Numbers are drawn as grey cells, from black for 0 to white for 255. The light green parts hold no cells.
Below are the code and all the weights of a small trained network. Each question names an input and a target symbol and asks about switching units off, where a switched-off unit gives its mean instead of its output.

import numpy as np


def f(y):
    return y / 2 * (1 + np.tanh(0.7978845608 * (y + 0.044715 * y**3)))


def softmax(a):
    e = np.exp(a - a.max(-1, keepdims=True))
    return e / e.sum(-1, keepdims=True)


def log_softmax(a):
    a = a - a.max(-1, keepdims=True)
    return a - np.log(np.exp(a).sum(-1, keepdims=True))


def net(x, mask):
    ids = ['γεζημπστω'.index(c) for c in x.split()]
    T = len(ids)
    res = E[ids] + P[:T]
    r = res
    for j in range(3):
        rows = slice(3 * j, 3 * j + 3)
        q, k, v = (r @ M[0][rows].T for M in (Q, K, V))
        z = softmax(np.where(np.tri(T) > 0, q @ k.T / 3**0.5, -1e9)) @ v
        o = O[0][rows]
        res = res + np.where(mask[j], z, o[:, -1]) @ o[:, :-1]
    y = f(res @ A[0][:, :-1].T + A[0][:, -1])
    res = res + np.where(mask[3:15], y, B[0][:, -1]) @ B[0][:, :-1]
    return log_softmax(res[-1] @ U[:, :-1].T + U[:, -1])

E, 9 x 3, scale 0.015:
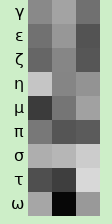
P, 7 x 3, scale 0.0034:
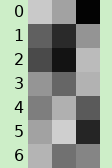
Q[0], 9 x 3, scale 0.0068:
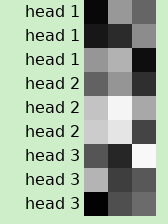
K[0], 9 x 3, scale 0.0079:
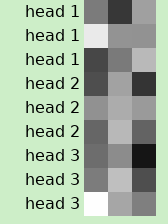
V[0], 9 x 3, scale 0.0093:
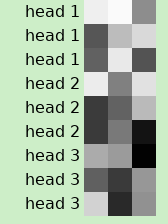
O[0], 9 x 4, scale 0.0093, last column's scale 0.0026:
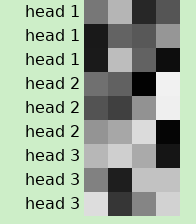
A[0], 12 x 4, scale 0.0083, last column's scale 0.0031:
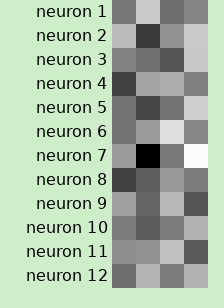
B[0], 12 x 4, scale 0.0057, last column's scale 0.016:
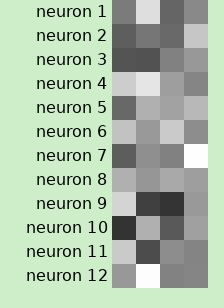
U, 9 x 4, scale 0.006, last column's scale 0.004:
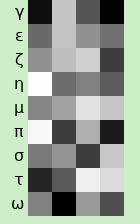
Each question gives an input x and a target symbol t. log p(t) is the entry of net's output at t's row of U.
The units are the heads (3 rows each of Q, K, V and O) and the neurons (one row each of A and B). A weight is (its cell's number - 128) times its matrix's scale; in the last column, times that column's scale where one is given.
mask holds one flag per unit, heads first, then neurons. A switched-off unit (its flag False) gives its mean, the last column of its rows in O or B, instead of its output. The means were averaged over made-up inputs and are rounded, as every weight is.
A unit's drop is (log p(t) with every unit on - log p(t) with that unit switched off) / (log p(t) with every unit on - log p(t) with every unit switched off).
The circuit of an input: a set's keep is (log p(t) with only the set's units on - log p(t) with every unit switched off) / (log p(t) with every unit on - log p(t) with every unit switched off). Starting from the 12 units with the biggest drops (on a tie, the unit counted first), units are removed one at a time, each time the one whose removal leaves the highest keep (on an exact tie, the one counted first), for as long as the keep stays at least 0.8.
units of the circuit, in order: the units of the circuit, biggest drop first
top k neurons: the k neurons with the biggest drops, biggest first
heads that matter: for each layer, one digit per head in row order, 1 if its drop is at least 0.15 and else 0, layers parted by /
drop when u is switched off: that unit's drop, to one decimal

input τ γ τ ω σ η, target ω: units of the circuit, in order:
head 3; head 1
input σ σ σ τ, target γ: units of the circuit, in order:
head 1; head 2
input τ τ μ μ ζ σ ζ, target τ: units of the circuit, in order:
head 1; head 3; head 2
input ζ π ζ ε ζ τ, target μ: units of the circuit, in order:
head 2; head 3; neuron 6
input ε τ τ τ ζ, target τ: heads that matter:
001
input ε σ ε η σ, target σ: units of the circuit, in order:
head 2; head 1
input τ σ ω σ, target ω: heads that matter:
001
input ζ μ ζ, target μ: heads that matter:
011
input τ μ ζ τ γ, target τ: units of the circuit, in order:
head 3; head 1; head 2
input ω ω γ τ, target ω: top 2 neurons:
neuron 9; neuron 2
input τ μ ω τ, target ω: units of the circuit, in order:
head 1; head 3
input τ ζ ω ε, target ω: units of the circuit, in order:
head 3; head 1
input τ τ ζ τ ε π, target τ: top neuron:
neuron 7
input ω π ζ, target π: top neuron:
neuron 9
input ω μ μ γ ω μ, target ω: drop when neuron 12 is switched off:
0.1
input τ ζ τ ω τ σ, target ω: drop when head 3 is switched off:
0.3
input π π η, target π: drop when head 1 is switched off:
0.4
